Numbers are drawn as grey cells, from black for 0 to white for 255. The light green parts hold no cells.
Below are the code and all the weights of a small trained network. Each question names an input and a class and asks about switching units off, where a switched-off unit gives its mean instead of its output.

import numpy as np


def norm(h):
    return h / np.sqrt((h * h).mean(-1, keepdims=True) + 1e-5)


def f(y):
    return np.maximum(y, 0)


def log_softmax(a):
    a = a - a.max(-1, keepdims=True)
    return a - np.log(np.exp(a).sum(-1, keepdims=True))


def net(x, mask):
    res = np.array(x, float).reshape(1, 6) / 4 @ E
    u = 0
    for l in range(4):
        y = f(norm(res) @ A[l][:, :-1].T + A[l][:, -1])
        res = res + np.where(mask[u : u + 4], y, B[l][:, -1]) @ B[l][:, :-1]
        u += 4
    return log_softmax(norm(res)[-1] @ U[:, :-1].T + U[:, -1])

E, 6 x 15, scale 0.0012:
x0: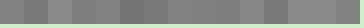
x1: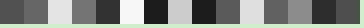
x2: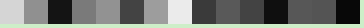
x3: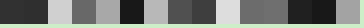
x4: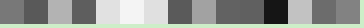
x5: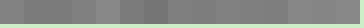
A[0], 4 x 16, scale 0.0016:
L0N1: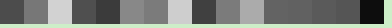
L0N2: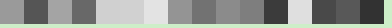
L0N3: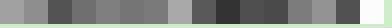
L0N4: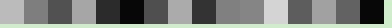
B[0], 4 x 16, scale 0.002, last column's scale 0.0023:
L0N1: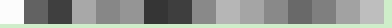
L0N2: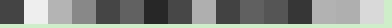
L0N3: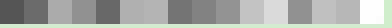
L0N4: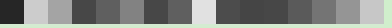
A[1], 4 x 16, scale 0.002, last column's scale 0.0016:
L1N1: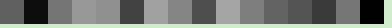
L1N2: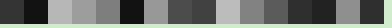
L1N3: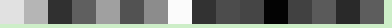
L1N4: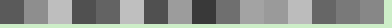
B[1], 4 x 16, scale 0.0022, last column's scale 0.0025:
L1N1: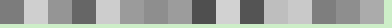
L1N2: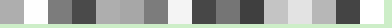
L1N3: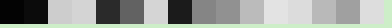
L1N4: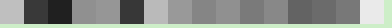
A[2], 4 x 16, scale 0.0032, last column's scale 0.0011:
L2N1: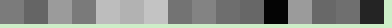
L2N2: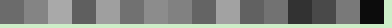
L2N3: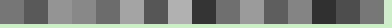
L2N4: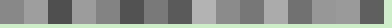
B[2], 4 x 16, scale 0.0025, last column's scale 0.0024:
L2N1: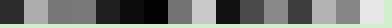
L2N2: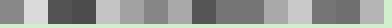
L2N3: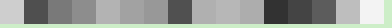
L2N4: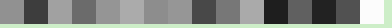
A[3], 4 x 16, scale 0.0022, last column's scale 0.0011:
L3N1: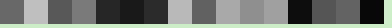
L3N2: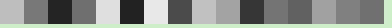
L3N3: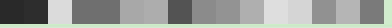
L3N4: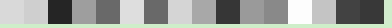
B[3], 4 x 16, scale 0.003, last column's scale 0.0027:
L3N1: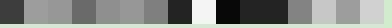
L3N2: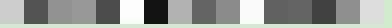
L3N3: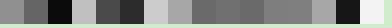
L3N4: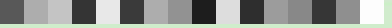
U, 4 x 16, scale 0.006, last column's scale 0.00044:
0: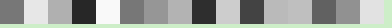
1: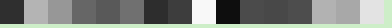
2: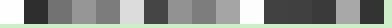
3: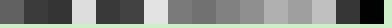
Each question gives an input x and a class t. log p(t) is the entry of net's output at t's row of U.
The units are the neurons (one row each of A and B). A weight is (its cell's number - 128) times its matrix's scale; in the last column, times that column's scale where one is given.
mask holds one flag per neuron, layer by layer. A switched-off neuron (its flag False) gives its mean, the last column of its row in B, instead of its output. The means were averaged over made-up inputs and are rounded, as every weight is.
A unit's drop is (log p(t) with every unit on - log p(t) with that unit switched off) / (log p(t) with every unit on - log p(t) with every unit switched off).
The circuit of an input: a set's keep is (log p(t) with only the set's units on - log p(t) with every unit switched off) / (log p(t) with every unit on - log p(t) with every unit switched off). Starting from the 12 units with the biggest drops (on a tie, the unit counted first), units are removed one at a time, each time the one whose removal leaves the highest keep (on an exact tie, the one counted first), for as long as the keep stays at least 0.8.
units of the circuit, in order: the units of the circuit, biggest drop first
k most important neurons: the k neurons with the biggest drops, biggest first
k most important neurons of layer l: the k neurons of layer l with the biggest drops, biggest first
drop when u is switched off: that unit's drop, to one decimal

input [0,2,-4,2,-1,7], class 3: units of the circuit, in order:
L3N3
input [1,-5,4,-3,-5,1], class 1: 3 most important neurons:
L0N4; L3N1; L2N3
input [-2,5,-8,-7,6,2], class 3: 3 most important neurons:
L3N3; L1N2; L2N2
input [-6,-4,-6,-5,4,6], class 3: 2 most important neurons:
L1N2; L3N3
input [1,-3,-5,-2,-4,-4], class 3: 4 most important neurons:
L2N1; L0N2; L3N3; L2N3
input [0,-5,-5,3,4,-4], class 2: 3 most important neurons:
L3N2; L1N3; L0N3
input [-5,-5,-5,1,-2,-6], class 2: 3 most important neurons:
L1N3; L3N2; L0N3
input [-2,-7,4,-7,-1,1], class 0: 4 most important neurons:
L3N4; L2N3; L1N4; L0N3
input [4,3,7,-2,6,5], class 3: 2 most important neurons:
L1N3; L0N4
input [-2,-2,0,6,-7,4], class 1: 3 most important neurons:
L3N1; L0N4; L3N4
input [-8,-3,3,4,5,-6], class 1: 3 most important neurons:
L2N1; L0N2; L3N4
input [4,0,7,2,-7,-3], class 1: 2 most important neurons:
L0N4; L3N1
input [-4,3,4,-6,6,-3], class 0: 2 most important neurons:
L3N4; L0N3
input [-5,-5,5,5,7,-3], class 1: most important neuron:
L2N1
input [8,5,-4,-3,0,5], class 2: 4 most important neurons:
L1N3; L1N2; L2N3; L0N3
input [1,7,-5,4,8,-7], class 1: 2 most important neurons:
L2N1; L3N2
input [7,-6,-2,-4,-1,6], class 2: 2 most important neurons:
L3N2; L1N2
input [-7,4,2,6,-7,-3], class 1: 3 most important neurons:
L3N1; L0N4; L3N4
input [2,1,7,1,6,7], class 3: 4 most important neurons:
L1N3; L3N3; L0N4; L3N1
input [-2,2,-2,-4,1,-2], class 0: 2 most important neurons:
L3N4; L1N3
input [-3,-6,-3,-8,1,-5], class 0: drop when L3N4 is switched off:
1.4
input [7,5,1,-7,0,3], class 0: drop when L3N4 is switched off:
2.0
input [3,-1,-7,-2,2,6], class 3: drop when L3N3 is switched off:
0.2
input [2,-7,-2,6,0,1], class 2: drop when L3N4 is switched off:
0.4
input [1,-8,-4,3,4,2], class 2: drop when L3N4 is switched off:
0.0
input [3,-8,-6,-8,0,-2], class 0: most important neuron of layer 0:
L0N1
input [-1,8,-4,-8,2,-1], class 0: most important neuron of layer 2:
L2N4
